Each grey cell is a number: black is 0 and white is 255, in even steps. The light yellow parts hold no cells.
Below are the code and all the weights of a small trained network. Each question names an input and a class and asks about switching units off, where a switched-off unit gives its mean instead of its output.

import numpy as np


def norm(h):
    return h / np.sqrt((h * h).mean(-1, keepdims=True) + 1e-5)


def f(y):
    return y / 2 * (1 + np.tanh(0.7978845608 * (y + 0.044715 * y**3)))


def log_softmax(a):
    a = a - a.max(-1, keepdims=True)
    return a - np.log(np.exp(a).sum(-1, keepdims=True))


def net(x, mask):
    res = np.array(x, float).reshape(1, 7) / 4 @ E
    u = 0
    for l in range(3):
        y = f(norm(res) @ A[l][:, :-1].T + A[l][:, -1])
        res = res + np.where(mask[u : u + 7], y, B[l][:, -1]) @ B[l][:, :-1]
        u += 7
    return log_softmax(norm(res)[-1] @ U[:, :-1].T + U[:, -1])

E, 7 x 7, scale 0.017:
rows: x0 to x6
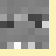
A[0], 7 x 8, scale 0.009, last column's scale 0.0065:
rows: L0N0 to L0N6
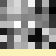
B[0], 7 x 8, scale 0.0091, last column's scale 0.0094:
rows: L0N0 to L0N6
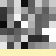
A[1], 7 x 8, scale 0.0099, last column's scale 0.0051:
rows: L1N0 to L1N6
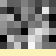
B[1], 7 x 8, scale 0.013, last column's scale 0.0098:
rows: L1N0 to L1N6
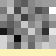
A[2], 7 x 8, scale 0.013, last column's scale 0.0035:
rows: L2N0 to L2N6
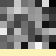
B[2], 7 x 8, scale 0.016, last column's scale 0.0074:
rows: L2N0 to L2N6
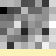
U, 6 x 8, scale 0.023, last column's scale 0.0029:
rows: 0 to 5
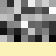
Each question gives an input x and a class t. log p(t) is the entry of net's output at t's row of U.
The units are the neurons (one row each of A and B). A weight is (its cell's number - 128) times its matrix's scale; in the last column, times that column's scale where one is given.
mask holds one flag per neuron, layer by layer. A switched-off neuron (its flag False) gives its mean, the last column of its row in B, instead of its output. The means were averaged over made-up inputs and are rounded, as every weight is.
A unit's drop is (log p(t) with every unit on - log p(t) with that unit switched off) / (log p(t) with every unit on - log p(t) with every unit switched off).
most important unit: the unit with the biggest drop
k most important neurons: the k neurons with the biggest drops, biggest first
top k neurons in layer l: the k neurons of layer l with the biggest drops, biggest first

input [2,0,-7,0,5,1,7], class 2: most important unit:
L0N3
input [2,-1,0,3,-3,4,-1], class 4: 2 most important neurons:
[L1N4; L0N5]
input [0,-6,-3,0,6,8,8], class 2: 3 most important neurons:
[L0N3; L1N6; L1N5]
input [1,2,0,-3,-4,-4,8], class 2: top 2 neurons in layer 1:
[L1N5; L1N6]
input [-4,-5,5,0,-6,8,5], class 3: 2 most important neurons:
[L0N3; L2N1]
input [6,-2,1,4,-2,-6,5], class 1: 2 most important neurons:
[L2N0; L0N3]
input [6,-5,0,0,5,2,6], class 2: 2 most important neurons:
[L0N3; L1N6]
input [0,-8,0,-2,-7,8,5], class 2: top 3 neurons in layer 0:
[L0N3; L0N5; L0N0]
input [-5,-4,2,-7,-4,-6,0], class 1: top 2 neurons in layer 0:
[L0N3; L0N1]
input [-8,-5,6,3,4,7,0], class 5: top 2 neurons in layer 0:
[L0N4; L0N0]
